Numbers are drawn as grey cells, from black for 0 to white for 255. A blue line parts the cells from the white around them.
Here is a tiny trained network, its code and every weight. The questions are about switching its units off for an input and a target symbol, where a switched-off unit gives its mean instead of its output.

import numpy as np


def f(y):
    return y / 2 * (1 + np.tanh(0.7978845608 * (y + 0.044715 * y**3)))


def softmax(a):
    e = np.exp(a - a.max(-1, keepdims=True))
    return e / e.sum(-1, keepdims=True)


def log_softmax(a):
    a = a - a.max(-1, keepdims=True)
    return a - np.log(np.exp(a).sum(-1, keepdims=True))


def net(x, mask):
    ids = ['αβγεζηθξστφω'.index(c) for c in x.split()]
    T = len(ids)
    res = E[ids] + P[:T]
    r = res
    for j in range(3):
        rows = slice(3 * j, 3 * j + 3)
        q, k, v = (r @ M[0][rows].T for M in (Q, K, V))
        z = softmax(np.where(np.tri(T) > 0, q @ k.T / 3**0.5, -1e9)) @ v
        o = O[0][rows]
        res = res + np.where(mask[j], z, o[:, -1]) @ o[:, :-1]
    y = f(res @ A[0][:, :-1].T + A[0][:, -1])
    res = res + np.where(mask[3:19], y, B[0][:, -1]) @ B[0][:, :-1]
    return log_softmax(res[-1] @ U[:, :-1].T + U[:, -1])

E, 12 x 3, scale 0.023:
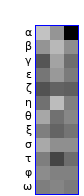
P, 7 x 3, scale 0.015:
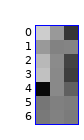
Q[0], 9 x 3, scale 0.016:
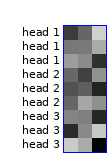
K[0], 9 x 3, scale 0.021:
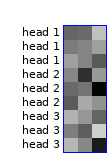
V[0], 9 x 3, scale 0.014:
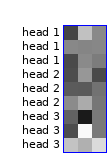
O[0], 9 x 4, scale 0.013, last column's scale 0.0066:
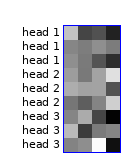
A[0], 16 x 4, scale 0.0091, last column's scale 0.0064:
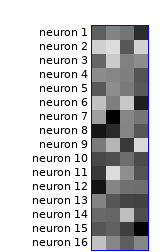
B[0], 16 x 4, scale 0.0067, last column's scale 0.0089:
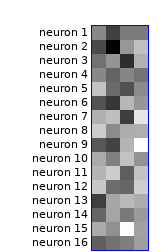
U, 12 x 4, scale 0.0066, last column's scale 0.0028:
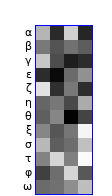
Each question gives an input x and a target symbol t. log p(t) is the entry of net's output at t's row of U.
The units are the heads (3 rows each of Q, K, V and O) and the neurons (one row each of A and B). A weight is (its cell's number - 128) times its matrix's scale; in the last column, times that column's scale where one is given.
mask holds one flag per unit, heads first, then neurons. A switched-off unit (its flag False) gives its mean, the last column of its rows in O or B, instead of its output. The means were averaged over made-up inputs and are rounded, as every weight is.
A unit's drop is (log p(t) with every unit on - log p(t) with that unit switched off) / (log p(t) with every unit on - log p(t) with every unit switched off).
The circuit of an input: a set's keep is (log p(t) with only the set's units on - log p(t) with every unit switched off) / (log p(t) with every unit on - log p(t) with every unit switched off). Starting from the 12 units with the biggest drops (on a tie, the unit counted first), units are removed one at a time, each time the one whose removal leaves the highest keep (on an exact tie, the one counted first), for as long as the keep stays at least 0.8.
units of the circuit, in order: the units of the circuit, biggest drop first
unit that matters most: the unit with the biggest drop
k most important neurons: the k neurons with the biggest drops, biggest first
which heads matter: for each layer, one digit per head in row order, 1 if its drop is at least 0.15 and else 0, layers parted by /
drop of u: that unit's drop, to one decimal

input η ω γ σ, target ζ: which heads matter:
101
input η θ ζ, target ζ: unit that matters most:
head 3
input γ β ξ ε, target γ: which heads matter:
101
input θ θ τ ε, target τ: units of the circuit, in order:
(head 3; head 1; neuron 11)
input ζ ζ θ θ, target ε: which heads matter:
001
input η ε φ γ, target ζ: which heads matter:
101
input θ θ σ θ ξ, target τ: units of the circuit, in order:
(head 3; head 2; neuron 11)
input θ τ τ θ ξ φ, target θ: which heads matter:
001
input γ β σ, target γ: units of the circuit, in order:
(head 3; neuron 7; head 1)
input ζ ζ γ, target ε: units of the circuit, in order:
(head 3; neuron 2; neuron 9; neuron 7)
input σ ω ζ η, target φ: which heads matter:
001
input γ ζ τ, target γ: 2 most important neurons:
(neuron 7; neuron 9)
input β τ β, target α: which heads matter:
001
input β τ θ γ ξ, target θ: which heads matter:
011
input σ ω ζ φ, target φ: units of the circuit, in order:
(head 3; head 1)
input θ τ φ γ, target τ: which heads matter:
101
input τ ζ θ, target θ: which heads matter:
101
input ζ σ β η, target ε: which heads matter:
001
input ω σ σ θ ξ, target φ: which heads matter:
011
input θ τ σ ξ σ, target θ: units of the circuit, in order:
(head 3; neuron 3; head 2)
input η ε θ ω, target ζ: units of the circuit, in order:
(head 3; neuron 7)
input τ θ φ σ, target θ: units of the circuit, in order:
(head 3; head 2)
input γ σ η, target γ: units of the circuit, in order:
(head 3; head 1; neuron 7)
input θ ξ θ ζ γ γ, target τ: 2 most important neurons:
(neuron 11; neuron 9)
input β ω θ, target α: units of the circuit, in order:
(head 3)
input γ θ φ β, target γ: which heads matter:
111
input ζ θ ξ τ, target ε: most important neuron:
(neuron 2)
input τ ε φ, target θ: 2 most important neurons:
(neuron 3; neuron 11)
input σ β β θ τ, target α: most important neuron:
(neuron 6)
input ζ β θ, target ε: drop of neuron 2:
0.3
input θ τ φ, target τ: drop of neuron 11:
0.2
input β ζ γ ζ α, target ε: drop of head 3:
0.3
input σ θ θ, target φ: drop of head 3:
0.7
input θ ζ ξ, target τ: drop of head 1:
0.3
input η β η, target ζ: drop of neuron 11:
0.0
